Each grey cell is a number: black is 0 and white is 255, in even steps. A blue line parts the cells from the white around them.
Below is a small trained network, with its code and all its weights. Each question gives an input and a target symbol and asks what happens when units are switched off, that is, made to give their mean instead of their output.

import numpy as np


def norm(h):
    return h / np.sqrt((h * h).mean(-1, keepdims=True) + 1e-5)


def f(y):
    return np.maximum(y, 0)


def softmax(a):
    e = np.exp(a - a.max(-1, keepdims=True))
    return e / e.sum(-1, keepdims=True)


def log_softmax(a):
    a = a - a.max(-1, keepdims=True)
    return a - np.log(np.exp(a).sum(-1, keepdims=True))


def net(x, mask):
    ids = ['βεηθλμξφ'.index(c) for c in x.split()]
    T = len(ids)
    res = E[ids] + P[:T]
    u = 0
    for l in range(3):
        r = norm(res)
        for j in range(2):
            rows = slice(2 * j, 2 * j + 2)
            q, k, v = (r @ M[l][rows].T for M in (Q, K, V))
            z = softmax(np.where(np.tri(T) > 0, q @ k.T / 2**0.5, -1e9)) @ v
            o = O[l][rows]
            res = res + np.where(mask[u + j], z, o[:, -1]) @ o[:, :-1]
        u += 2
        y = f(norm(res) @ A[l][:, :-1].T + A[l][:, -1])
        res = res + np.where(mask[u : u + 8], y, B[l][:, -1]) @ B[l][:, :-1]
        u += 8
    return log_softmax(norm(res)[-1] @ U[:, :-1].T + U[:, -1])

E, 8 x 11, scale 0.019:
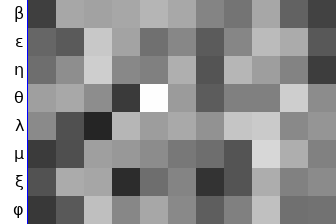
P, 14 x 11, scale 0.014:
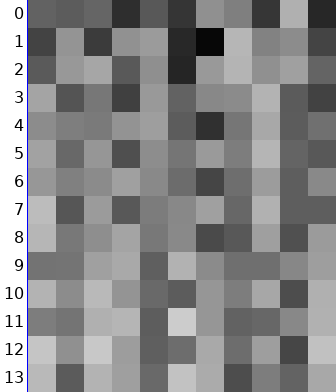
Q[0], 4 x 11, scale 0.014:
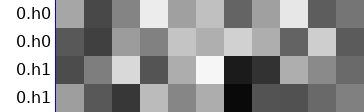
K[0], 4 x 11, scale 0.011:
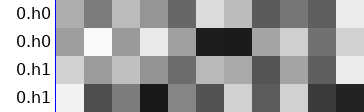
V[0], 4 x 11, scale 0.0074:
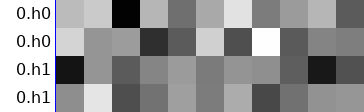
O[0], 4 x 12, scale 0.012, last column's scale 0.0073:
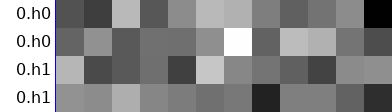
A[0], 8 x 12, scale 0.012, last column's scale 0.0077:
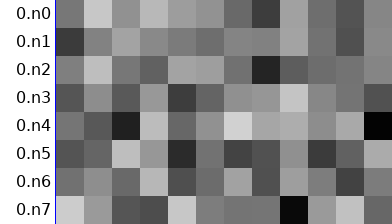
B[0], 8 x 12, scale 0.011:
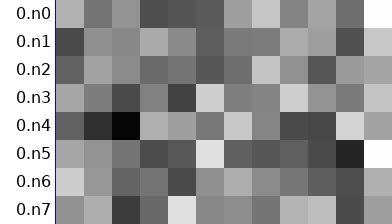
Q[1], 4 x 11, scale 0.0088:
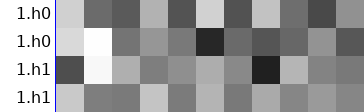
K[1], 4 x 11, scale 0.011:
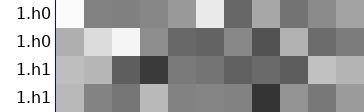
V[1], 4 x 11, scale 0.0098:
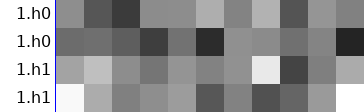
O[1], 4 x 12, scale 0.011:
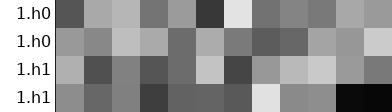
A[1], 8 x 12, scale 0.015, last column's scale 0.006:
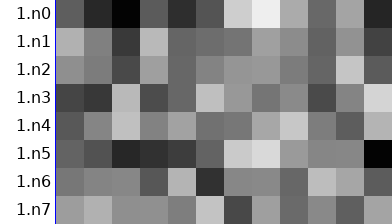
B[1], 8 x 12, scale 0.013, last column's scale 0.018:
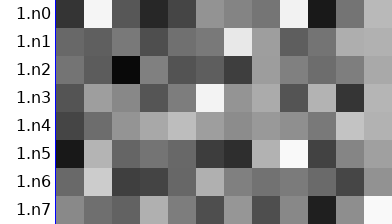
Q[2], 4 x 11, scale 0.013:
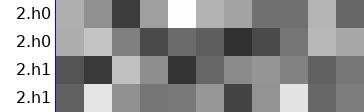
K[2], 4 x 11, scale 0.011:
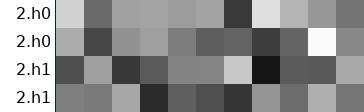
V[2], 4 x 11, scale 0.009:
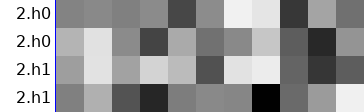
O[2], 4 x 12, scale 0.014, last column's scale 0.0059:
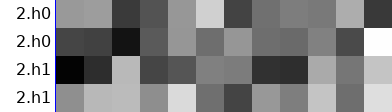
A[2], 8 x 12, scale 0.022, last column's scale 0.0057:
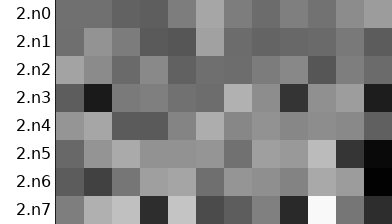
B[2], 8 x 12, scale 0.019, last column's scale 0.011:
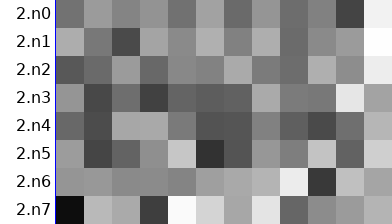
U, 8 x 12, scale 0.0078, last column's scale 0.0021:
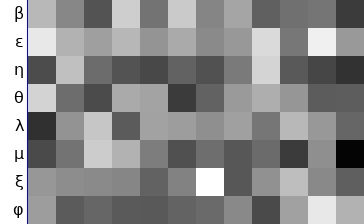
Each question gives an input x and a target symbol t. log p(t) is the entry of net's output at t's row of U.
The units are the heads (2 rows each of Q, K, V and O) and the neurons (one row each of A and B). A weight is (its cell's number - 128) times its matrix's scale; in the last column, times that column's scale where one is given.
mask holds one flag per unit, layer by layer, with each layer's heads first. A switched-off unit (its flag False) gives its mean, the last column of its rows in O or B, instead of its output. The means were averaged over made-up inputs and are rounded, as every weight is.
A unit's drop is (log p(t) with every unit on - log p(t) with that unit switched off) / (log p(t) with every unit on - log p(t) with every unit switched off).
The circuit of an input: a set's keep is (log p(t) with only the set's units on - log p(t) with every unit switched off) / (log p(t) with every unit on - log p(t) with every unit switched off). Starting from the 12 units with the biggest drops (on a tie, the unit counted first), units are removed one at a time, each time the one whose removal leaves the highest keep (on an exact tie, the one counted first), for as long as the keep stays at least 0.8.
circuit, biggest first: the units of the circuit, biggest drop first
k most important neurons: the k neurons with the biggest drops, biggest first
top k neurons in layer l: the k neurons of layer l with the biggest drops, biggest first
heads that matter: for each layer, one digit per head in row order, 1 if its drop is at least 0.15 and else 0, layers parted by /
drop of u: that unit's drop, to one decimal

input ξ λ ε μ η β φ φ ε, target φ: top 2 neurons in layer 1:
[1.n1, 1.n0]
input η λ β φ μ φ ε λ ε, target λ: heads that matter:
10 / 10 / 00
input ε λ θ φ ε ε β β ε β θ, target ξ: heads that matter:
01 / 10 / 11
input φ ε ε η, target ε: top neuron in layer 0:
[0.n4]
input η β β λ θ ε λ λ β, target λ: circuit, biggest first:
[0.h0, 1.h0, 1.n7]
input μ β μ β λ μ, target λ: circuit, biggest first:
[0.h0, 1.n7]
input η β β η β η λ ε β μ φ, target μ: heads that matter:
11 / 00 / 00
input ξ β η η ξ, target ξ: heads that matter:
10 / 00 / 00
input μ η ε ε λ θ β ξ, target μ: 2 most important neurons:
[1.n7, 2.n2]
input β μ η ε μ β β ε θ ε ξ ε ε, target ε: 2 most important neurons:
[2.n6, 1.n0]
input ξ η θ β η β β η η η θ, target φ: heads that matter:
01 / 10 / 01
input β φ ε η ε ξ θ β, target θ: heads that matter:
01 / 00 / 00
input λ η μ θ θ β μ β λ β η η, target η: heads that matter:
10 / 00 / 00
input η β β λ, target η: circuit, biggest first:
[1.n0]
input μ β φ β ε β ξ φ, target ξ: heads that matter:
11 / 00 / 00
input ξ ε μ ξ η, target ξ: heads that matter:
10 / 00 / 00
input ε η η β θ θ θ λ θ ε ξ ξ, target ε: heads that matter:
01 / 00 / 10
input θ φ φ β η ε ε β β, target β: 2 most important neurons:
[2.n1, 0.n5]
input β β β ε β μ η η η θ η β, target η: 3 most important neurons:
[1.n0, 1.n5, 0.n0]
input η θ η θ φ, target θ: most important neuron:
[2.n5]
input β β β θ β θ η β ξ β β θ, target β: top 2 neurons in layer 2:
[2.n1, 2.n0]
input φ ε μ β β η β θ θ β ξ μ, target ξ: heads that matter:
11 / 00 / 00
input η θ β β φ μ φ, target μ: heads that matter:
10 / 00 / 00
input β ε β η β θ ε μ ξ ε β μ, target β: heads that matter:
00 / 00 / 00
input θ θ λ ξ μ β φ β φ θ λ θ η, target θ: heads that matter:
01 / 00 / 00
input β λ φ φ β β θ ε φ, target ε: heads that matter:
01 / 00 / 00
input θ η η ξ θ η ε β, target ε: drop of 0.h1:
1.2
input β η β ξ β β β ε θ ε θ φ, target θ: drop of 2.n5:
0.1
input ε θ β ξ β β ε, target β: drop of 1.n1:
0.0
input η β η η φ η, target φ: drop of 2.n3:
0.2
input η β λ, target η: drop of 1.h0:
0.1
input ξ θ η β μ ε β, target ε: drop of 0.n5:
0.1
